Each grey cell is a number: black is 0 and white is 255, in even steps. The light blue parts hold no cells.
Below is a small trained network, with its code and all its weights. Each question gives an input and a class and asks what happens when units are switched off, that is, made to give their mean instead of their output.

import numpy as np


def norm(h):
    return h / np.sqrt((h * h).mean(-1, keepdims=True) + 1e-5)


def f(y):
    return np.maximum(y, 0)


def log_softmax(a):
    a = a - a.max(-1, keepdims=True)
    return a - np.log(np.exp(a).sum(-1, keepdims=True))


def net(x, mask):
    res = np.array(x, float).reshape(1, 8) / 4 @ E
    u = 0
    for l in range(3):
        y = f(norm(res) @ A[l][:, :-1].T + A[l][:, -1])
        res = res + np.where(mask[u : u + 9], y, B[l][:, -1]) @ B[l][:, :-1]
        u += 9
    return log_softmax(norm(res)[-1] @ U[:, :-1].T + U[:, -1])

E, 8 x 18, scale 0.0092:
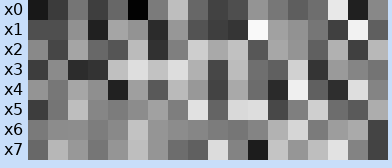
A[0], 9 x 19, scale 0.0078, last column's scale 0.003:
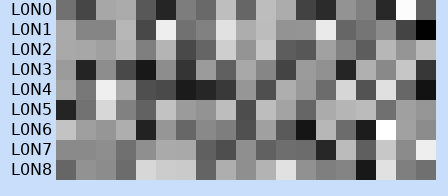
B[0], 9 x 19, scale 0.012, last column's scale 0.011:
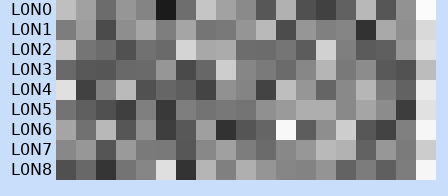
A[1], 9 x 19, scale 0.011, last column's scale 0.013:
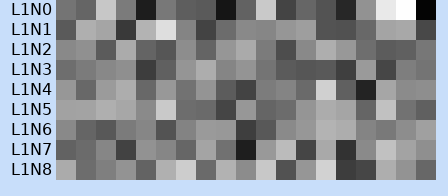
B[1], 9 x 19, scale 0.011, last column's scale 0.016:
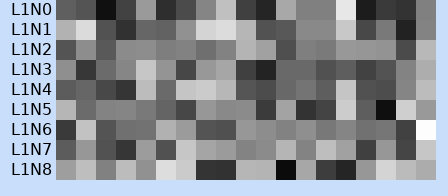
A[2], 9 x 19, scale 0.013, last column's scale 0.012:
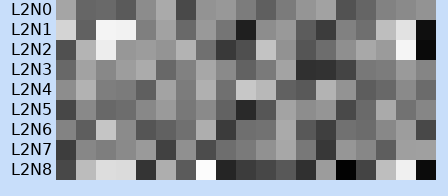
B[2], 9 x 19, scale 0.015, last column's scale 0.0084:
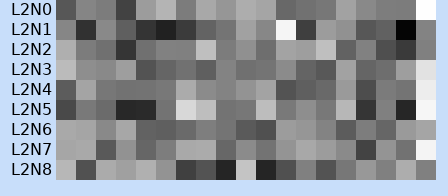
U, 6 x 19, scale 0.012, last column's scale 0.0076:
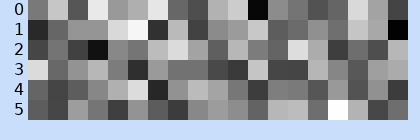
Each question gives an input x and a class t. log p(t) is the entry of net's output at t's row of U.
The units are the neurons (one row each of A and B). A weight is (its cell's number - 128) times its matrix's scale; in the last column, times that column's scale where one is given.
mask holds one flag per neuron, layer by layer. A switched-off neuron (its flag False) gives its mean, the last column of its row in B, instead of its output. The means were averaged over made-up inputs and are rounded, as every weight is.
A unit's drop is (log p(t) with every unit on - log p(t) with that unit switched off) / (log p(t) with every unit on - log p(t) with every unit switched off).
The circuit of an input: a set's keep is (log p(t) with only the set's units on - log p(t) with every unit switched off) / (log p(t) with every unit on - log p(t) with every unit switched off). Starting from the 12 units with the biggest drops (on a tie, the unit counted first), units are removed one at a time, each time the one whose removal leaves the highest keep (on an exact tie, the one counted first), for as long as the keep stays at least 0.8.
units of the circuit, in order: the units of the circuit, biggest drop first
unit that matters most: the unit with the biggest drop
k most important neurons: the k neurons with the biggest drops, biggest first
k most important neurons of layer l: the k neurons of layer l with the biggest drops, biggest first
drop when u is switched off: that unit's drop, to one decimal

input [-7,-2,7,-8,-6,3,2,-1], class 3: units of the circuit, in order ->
L0N4
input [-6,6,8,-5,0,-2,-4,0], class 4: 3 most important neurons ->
L0N4; L0N3; L2N5
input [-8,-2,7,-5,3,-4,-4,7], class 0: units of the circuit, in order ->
L1N8; L0N1
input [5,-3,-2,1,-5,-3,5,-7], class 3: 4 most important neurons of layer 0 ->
L0N8; L0N5; L0N0; L0N2
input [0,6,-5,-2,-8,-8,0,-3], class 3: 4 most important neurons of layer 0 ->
L0N4; L0N8; L0N5; L0N2
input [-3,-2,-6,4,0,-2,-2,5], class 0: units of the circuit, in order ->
L0N6; L1N8; L0N0
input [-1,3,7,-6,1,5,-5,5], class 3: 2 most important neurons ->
L0N0; L0N4
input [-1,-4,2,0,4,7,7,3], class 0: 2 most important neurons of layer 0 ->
L0N1; L0N0
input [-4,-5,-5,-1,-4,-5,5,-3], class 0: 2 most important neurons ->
L0N6; L0N4
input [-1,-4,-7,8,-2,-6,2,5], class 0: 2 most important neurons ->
L0N6; L0N0
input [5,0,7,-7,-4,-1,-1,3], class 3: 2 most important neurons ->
L0N8; L0N0
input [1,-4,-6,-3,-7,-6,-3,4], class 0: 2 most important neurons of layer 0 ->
L0N6; L0N0
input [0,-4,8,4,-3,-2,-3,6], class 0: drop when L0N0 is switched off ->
0.2
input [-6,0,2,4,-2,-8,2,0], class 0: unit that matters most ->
L1N8
